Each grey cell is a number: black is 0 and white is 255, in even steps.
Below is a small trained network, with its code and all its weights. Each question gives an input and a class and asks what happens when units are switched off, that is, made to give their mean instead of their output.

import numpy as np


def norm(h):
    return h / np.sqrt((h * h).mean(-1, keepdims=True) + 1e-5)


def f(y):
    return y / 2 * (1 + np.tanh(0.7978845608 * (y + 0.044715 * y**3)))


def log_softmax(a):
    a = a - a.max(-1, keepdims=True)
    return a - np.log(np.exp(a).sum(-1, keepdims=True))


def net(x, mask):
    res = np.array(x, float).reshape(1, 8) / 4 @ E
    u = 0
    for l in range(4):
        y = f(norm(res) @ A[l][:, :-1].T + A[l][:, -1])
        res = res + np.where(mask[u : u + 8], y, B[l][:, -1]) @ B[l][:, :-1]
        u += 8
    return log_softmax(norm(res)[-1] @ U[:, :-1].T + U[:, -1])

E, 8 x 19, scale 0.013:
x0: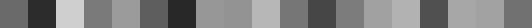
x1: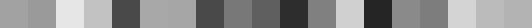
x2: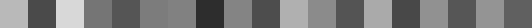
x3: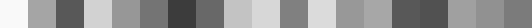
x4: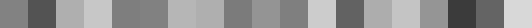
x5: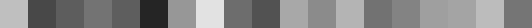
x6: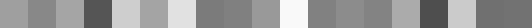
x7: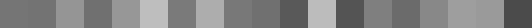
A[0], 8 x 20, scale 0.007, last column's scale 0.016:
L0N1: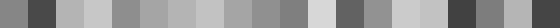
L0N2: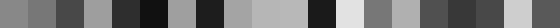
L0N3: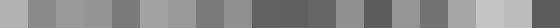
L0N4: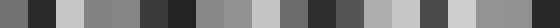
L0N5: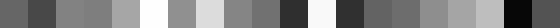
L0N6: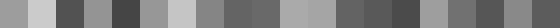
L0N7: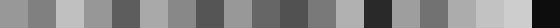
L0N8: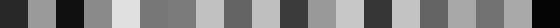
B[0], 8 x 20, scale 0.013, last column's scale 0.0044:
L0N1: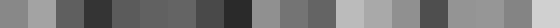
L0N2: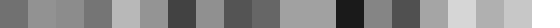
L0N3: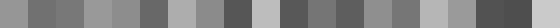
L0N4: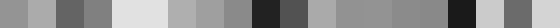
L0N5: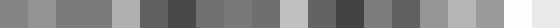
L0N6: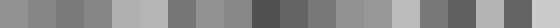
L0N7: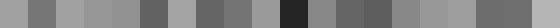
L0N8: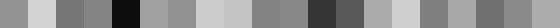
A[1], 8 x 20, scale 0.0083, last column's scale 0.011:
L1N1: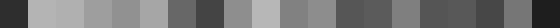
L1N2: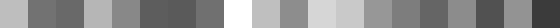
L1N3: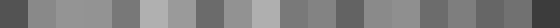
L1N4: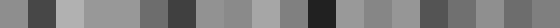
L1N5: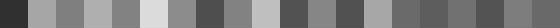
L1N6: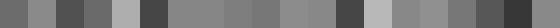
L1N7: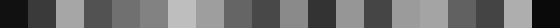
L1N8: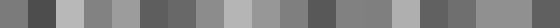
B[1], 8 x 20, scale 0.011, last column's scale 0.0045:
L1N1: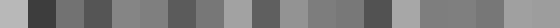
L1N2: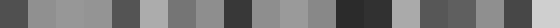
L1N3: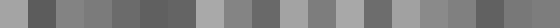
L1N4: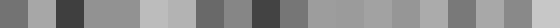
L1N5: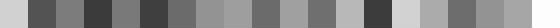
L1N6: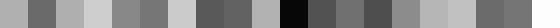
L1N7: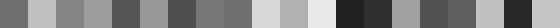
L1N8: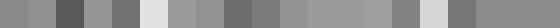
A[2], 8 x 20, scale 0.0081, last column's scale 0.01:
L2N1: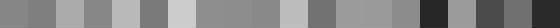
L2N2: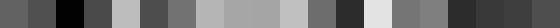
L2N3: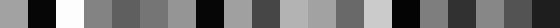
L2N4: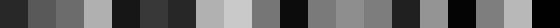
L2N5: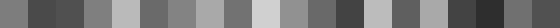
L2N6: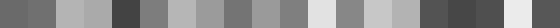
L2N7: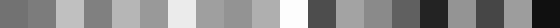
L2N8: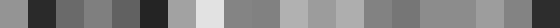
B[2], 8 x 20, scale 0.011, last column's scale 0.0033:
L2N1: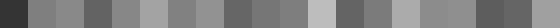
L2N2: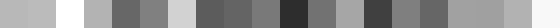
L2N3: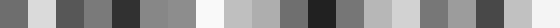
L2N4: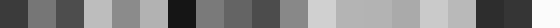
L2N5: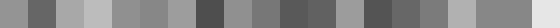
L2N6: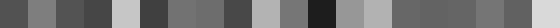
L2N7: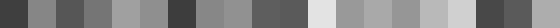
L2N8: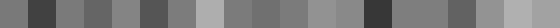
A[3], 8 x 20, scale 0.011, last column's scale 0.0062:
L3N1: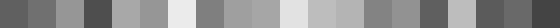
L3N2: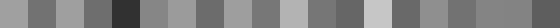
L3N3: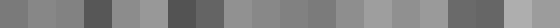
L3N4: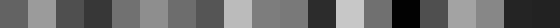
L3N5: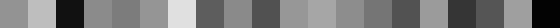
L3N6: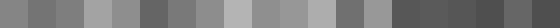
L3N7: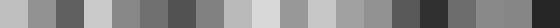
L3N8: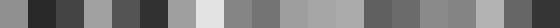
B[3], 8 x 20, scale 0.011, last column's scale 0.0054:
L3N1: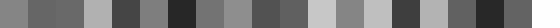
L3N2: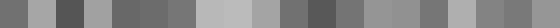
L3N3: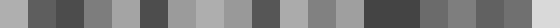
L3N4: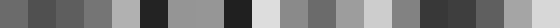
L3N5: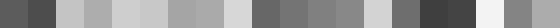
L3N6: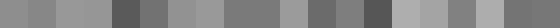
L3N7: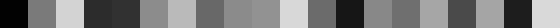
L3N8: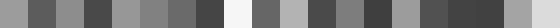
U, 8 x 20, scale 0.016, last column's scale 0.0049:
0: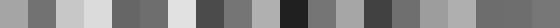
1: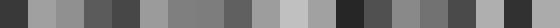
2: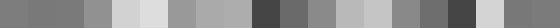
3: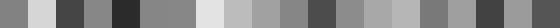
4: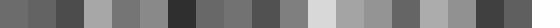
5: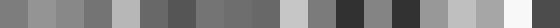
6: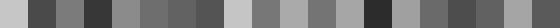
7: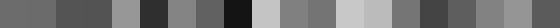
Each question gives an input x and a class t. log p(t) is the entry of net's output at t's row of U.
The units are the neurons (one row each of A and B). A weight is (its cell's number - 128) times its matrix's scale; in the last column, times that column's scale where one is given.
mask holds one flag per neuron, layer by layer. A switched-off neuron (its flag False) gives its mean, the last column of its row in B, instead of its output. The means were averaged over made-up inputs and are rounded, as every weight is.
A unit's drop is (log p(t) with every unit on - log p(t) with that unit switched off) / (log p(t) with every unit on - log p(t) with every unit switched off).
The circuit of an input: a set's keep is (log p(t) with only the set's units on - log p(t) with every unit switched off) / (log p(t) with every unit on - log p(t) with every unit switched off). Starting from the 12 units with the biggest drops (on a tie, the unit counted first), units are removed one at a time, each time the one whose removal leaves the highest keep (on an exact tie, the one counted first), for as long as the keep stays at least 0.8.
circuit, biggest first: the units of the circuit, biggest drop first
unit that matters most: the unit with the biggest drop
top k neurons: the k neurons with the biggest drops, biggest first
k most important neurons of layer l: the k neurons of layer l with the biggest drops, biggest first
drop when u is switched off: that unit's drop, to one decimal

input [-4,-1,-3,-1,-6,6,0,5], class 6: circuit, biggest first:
L3N8
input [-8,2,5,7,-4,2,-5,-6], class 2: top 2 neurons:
L3N5, L0N6
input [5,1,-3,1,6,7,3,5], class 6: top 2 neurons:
L3N8, L2N8
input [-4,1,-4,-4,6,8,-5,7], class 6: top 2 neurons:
L3N8, L0N2
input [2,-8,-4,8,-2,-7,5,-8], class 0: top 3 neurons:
L2N2, L2N5, L1N6
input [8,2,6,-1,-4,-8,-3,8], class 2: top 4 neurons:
L0N4, L0N2, L1N4, L3N8
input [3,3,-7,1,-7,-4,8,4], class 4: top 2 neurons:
L3N1, L2N7
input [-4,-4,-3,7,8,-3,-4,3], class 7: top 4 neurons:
L2N6, L0N1, L1N7, L1N5
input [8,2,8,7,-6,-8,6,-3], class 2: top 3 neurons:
L0N4, L1N4, L1N7
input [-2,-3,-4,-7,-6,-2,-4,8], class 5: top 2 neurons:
L0N5, L3N7
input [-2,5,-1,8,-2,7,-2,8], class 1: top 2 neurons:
L3N7, L0N2
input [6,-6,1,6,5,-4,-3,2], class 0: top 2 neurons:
L2N2, L2N5
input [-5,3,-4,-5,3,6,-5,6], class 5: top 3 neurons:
L0N5, L1N5, L0N4
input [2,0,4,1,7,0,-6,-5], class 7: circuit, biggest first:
L2N6
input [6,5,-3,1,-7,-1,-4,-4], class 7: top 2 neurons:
L3N4, L1N6
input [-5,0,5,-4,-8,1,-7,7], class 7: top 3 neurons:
L3N4, L0N2, L3N1
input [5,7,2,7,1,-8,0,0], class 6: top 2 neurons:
L1N5, L1N1
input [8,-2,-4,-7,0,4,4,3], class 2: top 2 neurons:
L0N4, L3N7
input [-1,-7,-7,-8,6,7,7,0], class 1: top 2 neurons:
L1N7, L0N3
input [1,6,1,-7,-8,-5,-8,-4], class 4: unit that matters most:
L2N4
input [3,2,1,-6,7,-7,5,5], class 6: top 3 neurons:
L1N5, L1N1, L3N3
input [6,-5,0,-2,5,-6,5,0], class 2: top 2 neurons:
L0N4, L3N8
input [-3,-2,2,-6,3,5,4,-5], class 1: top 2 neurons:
L1N7, L0N5
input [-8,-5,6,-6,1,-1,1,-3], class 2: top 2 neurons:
L3N5, L0N6
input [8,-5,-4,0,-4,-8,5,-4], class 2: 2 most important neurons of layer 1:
L1N4, L1N8
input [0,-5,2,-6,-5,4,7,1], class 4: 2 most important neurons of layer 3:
L3N1, L3N7
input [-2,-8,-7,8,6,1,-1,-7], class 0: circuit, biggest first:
L2N2
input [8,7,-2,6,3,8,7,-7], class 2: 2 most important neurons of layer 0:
L0N4, L0N5
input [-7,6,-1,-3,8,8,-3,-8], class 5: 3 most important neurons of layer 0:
L0N2, L0N4, L0N1
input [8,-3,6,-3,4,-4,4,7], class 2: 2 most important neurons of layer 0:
L0N4, L0N2
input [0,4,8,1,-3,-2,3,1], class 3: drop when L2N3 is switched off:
0.3
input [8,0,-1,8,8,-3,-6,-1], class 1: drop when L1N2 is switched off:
0.4
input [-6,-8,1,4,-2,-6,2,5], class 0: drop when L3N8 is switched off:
0.0
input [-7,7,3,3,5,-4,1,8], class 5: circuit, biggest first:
L0N5
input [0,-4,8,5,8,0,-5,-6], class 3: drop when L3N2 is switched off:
0.1
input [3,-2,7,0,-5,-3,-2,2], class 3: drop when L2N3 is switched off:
1.0
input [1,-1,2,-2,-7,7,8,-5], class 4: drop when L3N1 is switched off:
0.5
